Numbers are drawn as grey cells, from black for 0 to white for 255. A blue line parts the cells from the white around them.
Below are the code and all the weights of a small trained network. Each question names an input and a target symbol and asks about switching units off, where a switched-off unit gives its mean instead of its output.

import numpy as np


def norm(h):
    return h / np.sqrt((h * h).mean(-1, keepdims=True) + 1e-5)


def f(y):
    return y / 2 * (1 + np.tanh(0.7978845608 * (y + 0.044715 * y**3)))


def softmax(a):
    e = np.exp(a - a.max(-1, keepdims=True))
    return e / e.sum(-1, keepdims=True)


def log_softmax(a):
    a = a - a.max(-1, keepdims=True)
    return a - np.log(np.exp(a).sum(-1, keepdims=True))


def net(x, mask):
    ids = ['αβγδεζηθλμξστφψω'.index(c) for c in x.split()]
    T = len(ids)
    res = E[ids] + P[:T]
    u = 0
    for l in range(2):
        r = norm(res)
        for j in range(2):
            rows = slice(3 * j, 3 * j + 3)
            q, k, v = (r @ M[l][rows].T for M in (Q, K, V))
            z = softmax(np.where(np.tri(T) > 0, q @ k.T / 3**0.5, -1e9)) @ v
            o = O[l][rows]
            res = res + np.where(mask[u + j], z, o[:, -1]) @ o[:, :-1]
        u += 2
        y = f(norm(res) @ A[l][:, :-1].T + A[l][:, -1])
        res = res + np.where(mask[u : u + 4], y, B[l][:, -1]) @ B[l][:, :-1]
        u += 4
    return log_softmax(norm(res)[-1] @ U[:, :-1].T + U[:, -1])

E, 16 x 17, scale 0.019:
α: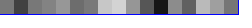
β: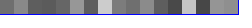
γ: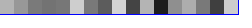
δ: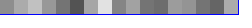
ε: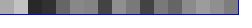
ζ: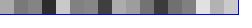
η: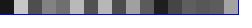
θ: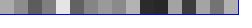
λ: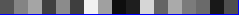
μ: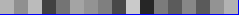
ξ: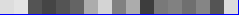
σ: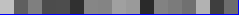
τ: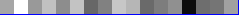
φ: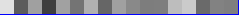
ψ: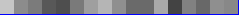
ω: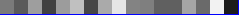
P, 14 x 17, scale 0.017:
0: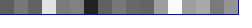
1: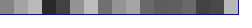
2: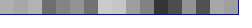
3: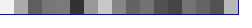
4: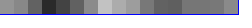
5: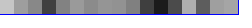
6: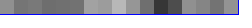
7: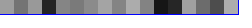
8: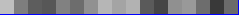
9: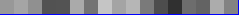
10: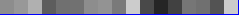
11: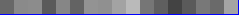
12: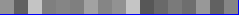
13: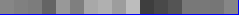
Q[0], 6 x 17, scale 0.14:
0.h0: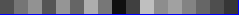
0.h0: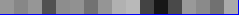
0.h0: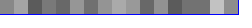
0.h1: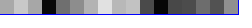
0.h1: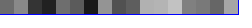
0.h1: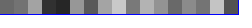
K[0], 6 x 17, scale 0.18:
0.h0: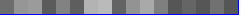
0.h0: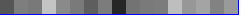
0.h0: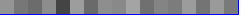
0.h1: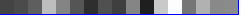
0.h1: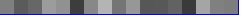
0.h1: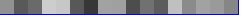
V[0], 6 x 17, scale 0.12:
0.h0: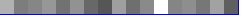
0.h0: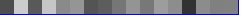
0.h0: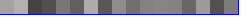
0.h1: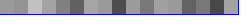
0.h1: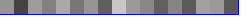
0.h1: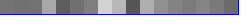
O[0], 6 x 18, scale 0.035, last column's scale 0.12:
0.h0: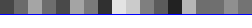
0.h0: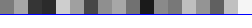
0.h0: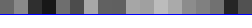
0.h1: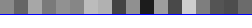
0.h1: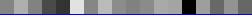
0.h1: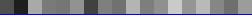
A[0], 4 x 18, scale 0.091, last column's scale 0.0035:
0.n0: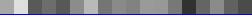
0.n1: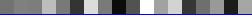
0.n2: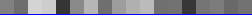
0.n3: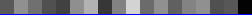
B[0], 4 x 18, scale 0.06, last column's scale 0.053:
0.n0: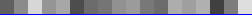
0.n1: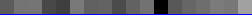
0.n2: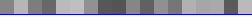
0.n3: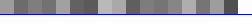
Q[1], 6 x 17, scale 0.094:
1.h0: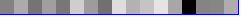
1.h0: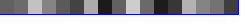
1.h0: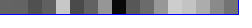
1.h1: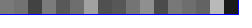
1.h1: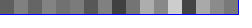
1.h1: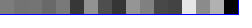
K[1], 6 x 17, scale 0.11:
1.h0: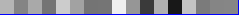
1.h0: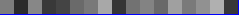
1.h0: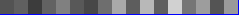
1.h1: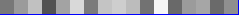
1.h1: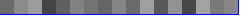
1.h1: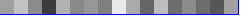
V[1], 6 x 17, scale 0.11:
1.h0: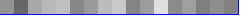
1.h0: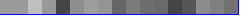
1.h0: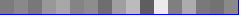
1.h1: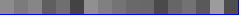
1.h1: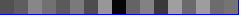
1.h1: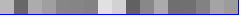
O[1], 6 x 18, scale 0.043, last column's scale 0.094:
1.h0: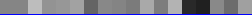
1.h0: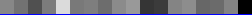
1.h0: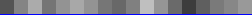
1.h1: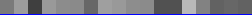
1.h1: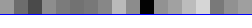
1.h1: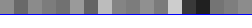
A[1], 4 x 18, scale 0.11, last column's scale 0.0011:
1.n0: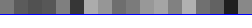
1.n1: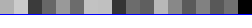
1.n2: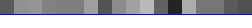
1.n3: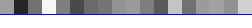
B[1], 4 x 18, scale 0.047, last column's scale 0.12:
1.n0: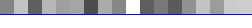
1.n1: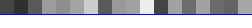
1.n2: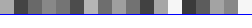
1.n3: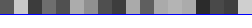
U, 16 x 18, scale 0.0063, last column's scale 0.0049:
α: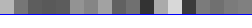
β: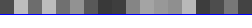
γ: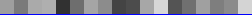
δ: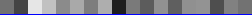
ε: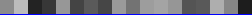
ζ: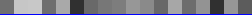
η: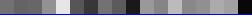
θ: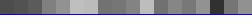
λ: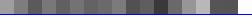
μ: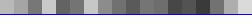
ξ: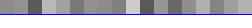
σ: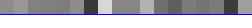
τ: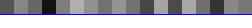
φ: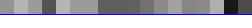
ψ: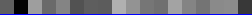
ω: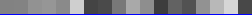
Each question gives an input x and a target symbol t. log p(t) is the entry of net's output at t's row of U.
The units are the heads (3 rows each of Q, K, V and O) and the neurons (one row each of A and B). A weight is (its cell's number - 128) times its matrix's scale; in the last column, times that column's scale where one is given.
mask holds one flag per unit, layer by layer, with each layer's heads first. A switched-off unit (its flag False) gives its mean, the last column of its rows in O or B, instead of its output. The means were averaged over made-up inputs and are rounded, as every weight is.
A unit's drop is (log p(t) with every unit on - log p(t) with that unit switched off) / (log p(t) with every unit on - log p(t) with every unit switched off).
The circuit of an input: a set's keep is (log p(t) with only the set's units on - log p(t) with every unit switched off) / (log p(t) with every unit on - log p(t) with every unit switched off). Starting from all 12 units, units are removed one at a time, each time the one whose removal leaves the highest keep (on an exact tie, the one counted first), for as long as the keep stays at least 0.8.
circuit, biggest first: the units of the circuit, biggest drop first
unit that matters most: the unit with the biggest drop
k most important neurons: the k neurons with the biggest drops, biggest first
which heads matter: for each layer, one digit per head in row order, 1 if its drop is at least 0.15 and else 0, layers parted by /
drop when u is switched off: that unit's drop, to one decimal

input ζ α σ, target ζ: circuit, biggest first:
(0.h1 0.n0)
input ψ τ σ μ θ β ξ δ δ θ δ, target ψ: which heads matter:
11 / 00
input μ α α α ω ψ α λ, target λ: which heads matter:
10 / 10
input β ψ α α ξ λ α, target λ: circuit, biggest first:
(0.h0 0.n1 1.h0)
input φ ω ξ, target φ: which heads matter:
10 / 00
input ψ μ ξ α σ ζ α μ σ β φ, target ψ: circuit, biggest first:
(0.h0 0.h1 1.n2)
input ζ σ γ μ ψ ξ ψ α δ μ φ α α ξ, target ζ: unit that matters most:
0.h1
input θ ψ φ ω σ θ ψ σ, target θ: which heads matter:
10 / 00
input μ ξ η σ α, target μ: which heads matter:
01 / 00
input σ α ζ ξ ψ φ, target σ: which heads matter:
10 / 00
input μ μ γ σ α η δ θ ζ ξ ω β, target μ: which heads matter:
01 / 00
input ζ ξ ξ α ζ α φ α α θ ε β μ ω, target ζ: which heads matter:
01 / 00
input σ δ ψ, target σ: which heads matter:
10 / 00
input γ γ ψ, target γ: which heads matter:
00 / 10
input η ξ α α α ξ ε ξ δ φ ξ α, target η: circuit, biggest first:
(0.h0 0.h1 1.h0)
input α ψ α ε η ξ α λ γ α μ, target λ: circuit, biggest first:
(0.h0 1.h1 0.n1)
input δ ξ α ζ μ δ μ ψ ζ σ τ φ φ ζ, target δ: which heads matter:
01 / 00
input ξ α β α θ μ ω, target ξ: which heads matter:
11 / 00
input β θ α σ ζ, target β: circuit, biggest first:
(0.h1 1.n3)
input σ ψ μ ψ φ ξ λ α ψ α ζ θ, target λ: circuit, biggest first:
(0.h0 1.h0 0.n1)
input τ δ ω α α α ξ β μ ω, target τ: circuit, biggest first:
(0.h0)
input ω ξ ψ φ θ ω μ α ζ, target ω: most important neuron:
(0.n2)
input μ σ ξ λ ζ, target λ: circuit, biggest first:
(1.h0 0.h0 0.n1)
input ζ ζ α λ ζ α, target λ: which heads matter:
10 / 01
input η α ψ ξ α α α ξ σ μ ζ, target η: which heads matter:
11 / 00
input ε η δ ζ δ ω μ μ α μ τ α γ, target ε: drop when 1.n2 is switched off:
0.2
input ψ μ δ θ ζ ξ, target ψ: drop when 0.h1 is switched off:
0.3
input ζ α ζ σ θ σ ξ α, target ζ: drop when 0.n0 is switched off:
1.2
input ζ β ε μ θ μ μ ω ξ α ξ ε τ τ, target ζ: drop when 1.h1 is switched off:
0.0
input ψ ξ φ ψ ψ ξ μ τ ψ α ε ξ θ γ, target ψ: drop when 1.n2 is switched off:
0.2
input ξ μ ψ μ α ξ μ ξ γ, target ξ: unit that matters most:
1.n0
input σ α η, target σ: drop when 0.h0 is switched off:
0.7
